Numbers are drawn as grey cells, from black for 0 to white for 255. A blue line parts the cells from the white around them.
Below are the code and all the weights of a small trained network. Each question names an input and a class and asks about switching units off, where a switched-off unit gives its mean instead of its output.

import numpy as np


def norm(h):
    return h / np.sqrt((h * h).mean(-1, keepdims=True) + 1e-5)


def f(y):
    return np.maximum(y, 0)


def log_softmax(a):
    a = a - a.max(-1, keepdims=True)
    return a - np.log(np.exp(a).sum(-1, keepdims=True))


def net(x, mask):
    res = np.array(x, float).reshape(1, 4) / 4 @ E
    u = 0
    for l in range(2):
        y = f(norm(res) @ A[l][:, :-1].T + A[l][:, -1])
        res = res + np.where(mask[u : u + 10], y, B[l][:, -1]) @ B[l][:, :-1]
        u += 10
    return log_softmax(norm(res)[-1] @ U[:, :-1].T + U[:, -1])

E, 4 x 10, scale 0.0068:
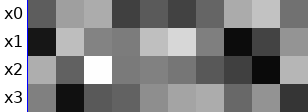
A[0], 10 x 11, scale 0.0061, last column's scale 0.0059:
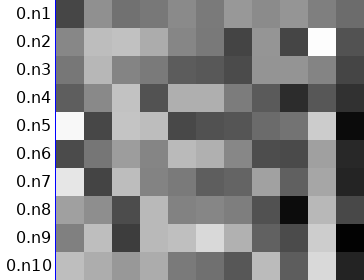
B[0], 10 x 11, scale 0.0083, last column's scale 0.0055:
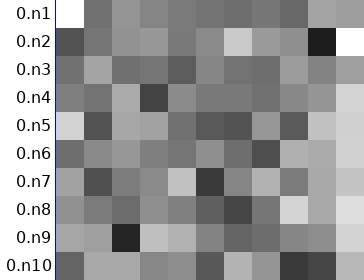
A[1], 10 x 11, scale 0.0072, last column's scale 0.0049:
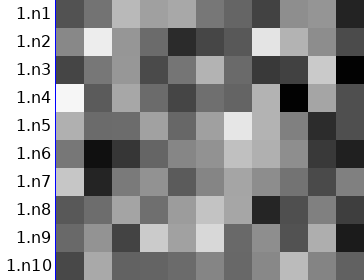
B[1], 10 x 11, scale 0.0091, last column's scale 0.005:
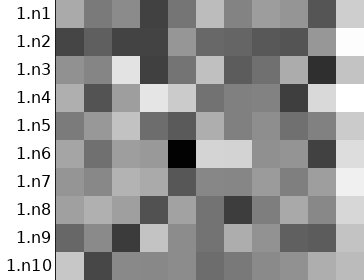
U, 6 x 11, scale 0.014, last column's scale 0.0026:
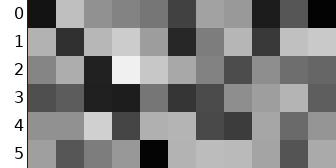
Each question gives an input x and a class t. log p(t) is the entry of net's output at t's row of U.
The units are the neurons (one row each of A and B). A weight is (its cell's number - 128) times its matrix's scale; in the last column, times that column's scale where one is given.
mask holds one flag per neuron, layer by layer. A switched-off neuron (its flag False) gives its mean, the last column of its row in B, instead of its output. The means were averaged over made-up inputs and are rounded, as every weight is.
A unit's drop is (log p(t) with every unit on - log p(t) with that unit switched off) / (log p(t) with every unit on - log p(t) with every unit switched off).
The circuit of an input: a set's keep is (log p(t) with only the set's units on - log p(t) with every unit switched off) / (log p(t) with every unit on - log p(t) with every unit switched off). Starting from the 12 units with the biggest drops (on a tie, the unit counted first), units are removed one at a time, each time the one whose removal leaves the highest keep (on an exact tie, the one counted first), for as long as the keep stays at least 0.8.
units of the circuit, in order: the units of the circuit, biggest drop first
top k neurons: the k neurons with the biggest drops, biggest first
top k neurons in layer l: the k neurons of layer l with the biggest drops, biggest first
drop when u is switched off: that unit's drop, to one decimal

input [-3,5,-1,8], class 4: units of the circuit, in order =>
[1.n8]
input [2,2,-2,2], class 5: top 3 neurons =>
[0.n5; 0.n6; 0.n8]
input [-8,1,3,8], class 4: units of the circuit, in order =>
[1.n8; 0.n5]
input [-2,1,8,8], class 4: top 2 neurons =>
[1.n3; 0.n6]
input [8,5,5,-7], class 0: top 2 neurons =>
[0.n2; 0.n10]
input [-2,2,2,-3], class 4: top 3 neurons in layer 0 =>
[0.n4; 0.n6; 0.n2]
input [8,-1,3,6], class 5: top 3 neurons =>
[0.n5; 1.n6; 0.n1]
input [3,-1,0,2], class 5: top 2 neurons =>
[0.n5; 0.n8]
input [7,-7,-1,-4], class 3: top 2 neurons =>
[1.n2; 0.n3]
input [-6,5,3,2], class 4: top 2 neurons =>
[0.n4; 1.n3]
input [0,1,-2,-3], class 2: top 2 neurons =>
[0.n9; 0.n4]
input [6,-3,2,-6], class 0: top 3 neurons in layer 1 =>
[1.n2; 1.n10; 1.n7]
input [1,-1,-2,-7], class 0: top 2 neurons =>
[0.n10; 0.n2]
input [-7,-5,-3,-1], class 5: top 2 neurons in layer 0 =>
[0.n5; 0.n1]
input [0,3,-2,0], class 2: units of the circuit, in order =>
[0.n9]
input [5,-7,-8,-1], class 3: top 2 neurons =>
[1.n2; 0.n2]
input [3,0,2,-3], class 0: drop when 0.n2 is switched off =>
0.5
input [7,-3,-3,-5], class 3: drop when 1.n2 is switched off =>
0.0
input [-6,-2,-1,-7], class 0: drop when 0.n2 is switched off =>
0.5
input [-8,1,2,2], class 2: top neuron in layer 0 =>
[0.n9]
